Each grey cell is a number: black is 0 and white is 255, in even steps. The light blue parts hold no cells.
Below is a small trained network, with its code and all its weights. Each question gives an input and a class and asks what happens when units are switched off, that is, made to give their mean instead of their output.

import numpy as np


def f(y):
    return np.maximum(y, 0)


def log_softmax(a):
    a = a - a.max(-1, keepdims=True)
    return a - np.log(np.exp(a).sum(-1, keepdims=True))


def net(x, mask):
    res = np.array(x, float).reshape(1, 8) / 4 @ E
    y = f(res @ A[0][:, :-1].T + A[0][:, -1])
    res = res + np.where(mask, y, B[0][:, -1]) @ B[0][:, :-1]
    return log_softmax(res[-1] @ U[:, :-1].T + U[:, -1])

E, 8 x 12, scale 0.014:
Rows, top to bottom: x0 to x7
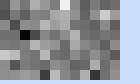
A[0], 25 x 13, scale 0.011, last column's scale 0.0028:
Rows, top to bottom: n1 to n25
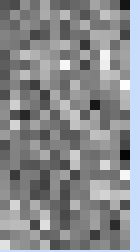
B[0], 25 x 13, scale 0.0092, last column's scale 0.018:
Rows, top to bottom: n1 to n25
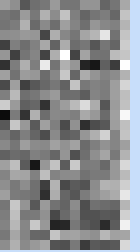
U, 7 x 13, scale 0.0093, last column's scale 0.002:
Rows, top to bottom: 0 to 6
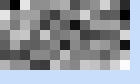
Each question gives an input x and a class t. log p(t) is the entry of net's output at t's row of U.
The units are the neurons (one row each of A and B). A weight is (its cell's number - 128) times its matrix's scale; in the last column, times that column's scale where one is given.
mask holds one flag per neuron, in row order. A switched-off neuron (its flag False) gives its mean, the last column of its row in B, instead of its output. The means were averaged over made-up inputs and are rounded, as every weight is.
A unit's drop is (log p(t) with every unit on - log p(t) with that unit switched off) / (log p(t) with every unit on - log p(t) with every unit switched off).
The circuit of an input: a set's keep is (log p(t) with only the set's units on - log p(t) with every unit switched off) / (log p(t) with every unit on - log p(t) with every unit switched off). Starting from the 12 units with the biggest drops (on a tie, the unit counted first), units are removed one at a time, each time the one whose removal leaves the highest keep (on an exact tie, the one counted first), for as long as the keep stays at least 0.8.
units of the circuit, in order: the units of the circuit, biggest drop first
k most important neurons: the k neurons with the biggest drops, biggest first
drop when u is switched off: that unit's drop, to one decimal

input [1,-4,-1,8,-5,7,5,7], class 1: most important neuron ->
[n11]
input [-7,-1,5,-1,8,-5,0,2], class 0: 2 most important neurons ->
[n17 n11]
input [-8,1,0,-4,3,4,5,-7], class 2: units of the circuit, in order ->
[n20 n19]
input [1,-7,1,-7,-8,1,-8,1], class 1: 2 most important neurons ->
[n7 n11]
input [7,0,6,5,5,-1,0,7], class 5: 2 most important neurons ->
[n11 n23]
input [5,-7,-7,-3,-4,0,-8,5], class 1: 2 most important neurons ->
[n11 n7]
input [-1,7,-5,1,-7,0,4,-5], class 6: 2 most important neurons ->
[n23 n20]
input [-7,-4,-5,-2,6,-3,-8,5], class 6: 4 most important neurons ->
[n7 n23 n6 n25]
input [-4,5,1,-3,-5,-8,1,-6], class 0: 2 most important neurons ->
[n7 n11]
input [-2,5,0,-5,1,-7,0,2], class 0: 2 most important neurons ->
[n17 n11]
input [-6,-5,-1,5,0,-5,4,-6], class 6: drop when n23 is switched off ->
0.2
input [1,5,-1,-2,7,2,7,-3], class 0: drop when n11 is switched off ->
0.1
